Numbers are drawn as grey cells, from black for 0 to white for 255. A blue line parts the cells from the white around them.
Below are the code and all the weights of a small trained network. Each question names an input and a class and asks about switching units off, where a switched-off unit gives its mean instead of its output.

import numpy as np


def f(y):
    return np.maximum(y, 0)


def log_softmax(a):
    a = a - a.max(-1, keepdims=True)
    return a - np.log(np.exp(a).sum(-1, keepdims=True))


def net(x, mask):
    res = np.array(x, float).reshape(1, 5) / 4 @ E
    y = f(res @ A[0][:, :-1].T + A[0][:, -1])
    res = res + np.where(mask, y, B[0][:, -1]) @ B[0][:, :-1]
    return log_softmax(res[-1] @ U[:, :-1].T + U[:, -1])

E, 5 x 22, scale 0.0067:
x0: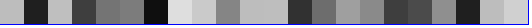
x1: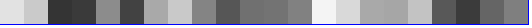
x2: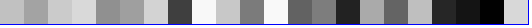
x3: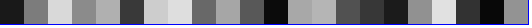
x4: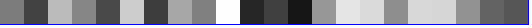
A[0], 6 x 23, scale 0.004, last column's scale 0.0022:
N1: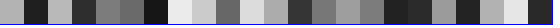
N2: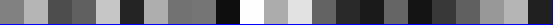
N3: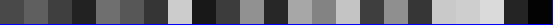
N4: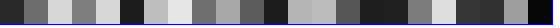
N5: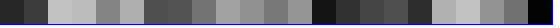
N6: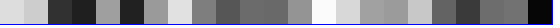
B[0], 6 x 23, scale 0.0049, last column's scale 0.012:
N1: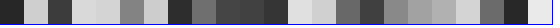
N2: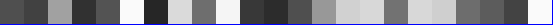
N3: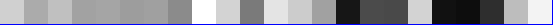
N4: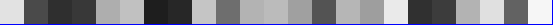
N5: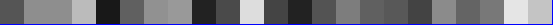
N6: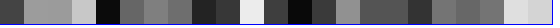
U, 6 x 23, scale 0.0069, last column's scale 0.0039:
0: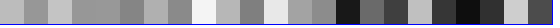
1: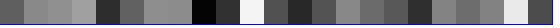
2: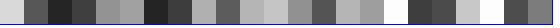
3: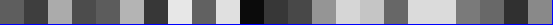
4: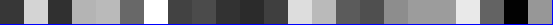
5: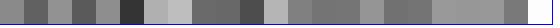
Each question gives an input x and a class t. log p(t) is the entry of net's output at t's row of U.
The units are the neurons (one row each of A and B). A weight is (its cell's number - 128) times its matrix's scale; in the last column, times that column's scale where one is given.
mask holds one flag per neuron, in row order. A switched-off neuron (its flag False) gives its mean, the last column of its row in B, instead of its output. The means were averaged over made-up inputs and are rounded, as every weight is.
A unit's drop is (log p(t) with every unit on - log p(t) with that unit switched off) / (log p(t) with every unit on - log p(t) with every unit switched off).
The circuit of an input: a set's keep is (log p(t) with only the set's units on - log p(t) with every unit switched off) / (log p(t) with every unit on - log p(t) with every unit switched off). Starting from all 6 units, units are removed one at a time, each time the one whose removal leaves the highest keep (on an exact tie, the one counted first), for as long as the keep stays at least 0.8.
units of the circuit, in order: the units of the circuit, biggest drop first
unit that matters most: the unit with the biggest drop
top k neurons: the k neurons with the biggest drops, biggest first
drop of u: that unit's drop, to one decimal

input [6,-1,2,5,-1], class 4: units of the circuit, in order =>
N1
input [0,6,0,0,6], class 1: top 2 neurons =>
N6, N2
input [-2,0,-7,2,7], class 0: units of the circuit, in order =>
N3, N2
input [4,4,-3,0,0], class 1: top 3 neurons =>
N6, N2, N4
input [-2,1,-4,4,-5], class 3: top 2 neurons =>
N2, N1
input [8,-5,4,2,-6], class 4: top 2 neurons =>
N1, N3
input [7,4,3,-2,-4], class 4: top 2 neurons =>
N1, N3
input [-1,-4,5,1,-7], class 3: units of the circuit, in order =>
N2, N3
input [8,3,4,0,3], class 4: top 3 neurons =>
N1, N3, N2
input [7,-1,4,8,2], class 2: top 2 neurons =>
N4, N3
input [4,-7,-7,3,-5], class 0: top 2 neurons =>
N3, N6
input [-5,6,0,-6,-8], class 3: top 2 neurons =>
N2, N4
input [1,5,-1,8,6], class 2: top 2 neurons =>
N4, N2
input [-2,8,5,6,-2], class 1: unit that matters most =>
N6
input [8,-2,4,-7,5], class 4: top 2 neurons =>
N1, N4
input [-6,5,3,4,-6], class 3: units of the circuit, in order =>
N2, N1
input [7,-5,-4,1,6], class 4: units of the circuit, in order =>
N1, N2
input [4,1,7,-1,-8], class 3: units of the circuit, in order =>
N2, N3
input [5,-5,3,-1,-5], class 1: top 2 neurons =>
N3, N5
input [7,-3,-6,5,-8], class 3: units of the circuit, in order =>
N2
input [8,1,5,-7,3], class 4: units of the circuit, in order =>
N1, N4
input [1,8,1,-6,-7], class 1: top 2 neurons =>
N6, N4
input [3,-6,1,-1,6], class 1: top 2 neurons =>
N2, N5
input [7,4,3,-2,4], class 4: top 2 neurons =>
N1, N2
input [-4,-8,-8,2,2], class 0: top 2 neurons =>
N3, N6
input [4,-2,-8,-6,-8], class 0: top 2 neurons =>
N3, N4
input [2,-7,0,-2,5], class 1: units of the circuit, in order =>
N5
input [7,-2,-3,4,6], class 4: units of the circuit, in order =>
N1, N2
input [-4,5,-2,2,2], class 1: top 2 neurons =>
N6, N1
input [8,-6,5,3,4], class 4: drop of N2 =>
0.1
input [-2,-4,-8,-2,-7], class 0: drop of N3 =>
1.0
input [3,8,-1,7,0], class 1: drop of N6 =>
2.1
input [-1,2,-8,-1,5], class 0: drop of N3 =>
0.7
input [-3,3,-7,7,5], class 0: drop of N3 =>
0.8
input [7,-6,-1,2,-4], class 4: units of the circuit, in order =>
N1
